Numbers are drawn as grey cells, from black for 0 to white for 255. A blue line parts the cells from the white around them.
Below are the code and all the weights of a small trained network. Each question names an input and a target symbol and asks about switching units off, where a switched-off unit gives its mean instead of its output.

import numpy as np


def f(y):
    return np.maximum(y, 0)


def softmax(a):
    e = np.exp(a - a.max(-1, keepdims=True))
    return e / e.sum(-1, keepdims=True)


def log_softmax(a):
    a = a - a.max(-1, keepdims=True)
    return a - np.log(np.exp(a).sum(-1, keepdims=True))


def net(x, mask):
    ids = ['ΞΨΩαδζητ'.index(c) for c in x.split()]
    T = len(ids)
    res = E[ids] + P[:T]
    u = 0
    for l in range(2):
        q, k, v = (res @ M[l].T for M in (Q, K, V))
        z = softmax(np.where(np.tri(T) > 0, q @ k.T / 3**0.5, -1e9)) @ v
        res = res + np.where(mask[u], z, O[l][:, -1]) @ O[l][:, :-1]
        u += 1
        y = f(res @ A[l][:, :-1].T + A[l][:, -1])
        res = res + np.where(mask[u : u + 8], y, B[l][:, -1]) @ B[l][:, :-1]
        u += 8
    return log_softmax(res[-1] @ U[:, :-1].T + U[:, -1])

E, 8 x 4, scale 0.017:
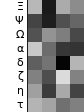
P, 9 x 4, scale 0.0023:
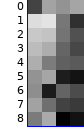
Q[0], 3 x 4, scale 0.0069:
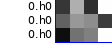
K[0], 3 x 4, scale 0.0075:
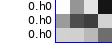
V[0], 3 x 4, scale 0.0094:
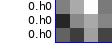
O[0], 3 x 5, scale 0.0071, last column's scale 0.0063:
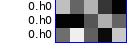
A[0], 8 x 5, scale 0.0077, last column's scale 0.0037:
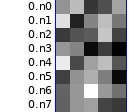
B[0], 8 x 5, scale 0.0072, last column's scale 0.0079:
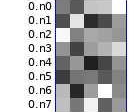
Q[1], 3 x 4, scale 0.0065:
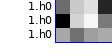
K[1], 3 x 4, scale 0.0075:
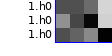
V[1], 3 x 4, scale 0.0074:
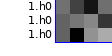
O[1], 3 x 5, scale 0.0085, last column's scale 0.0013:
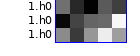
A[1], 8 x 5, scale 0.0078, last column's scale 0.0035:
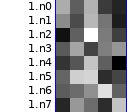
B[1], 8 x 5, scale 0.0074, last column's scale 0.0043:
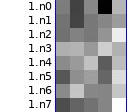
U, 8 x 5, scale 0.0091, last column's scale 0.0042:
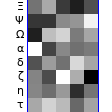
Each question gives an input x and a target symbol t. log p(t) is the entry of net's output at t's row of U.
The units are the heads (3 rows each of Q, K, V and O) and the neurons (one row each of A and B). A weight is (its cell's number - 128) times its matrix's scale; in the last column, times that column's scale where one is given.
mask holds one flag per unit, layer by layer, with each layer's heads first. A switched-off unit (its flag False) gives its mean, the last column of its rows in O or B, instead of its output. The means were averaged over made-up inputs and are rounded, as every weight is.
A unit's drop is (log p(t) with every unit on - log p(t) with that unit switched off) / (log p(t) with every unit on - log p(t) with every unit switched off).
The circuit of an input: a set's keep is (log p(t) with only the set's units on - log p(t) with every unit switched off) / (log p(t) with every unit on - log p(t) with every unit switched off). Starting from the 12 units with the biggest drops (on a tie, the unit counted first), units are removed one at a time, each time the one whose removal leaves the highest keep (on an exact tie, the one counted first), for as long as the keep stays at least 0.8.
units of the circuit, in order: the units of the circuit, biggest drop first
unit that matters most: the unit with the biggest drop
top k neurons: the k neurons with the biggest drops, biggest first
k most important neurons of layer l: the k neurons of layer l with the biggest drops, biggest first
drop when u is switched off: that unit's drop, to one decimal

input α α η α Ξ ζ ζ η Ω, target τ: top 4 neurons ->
[0.n0; 0.n3; 0.n7; 0.n1]
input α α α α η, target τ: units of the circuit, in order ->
[0.h0; 1.h0]
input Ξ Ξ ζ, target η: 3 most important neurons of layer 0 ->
[0.n0; 0.n3; 0.n4]
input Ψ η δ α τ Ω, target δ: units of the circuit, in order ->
[0.h0; 1.h0; 1.n0; 1.n3]
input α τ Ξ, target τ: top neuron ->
[1.n3]
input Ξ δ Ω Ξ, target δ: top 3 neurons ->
[1.n3; 0.n1; 1.n0]
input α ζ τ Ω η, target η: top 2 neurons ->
[1.n0; 0.n0]
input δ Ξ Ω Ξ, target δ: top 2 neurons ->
[0.n1; 1.n3]
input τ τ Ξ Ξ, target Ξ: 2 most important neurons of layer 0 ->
[0.n1; 0.n4]
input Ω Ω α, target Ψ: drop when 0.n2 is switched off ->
0.1
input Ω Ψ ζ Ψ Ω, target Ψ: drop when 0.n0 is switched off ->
0.1
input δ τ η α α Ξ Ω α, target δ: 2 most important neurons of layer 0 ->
[0.n1; 0.n7]
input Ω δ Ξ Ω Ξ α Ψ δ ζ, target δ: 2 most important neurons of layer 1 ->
[1.n6; 1.n0]
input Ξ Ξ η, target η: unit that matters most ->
0.h0
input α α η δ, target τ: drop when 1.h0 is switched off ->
0.4
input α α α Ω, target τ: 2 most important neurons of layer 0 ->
[0.n0; 0.n3]
